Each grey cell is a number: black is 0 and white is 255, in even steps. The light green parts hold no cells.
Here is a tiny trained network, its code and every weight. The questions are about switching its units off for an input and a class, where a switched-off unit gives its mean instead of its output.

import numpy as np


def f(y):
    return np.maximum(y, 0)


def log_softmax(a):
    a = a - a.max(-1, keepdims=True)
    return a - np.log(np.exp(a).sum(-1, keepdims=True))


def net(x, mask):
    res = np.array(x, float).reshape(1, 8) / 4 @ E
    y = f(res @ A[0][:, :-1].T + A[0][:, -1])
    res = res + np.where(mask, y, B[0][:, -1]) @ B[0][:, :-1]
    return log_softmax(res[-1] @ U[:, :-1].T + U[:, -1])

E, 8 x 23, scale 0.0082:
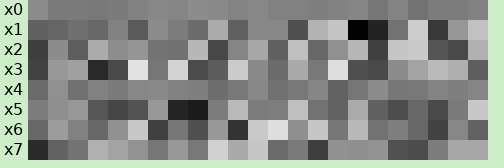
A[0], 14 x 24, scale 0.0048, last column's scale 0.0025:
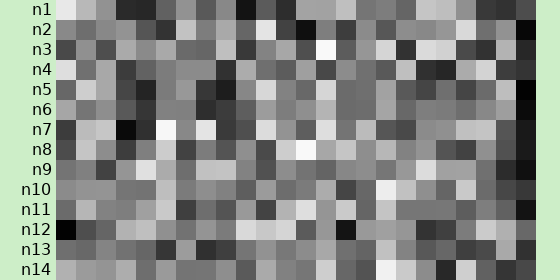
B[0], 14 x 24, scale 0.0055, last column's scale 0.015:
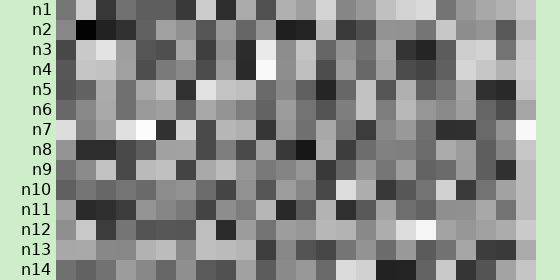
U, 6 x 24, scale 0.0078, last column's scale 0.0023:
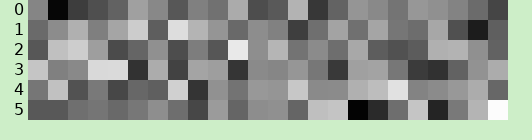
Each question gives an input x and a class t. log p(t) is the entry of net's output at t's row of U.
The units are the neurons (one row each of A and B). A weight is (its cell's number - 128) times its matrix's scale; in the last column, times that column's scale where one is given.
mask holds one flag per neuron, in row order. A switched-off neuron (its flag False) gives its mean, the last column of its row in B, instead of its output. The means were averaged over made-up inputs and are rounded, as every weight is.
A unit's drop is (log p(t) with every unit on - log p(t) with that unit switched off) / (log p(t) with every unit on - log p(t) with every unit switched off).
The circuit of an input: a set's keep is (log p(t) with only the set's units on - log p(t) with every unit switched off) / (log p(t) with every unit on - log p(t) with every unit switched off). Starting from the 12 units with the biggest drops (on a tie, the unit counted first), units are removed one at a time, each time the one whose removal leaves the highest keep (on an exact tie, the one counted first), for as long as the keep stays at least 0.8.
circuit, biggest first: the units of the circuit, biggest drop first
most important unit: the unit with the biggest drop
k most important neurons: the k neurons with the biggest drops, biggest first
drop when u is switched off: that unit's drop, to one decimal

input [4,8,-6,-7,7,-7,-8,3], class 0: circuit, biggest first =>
n7, n2
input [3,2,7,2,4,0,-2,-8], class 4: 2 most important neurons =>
n1, n4
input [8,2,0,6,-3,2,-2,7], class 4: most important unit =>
n12
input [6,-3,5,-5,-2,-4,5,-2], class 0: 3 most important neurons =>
n7, n11, n4
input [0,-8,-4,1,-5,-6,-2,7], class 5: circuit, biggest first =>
n14, n10
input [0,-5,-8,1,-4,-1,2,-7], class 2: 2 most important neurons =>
n4, n12
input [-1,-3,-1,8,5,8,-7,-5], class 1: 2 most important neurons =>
n5, n6
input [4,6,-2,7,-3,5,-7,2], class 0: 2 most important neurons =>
n2, n14
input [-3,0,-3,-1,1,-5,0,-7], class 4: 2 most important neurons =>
n1, n5
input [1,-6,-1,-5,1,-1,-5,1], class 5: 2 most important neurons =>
n14, n7
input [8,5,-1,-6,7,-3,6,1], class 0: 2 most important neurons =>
n7, n11
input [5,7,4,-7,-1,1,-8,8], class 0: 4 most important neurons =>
n2, n7, n1, n14
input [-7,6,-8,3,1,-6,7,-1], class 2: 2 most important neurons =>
n4, n2
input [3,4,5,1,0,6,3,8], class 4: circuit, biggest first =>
n12
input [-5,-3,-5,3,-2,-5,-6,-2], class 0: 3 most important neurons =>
n2, n5, n3
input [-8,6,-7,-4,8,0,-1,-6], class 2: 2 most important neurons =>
n4, n7
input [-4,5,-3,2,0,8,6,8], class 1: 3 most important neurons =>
n5, n13, n1
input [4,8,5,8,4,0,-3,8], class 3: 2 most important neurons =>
n7, n1
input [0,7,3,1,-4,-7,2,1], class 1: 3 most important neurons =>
n9, n14, n10
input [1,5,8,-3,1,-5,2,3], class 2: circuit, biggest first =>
n3
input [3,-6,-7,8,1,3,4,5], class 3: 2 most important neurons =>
n7, n3
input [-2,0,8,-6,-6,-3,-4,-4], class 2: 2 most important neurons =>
n3, n7
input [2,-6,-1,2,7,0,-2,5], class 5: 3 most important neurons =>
n14, n10, n1
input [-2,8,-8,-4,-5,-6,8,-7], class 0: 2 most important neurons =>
n11, n8
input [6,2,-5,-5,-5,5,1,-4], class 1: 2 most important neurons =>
n7, n13
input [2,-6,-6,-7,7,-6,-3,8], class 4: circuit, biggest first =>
n12, n7
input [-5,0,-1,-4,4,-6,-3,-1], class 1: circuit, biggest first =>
n7
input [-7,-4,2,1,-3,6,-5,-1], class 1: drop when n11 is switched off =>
0.2
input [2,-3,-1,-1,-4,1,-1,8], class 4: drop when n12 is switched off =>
0.4
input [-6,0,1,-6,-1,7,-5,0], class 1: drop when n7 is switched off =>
0.3
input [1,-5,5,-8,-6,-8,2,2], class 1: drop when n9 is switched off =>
0.9
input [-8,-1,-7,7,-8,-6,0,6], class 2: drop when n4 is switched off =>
0.9
